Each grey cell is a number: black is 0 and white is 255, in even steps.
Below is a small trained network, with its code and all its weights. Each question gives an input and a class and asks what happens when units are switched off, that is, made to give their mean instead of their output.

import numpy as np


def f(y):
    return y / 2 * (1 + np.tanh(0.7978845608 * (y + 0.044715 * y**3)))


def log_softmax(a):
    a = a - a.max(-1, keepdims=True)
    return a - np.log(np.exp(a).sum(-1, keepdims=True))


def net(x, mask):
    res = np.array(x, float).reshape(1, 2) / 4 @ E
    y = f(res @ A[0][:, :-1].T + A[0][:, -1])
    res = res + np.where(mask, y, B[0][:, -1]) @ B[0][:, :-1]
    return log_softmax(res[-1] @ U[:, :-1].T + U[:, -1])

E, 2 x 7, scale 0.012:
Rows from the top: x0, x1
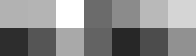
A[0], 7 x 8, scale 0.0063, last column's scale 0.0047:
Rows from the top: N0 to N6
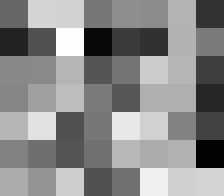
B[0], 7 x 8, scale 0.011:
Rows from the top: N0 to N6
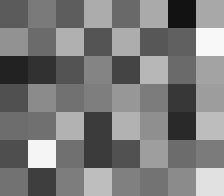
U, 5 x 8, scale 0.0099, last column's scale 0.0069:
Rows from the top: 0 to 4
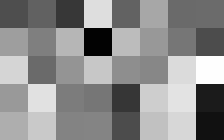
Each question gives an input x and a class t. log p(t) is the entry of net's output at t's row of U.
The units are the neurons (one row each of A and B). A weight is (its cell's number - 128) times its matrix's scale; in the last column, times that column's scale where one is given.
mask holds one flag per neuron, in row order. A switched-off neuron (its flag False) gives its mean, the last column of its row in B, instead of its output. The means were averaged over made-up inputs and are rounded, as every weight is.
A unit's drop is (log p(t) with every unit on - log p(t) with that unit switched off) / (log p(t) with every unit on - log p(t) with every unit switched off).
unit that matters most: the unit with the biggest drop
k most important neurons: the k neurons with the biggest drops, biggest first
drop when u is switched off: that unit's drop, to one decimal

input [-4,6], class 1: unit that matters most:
N1
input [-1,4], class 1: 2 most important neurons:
N6; N1
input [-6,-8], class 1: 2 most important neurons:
N4; N6
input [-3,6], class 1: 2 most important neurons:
N1; N6
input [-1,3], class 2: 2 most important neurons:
N4; N3
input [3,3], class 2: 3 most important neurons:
N4; N6; N5
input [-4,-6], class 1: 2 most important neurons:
N4; N6
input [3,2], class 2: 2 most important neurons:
N4; N6
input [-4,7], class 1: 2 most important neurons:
N1; N6
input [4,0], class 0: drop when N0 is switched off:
0.1
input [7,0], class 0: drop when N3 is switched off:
0.0
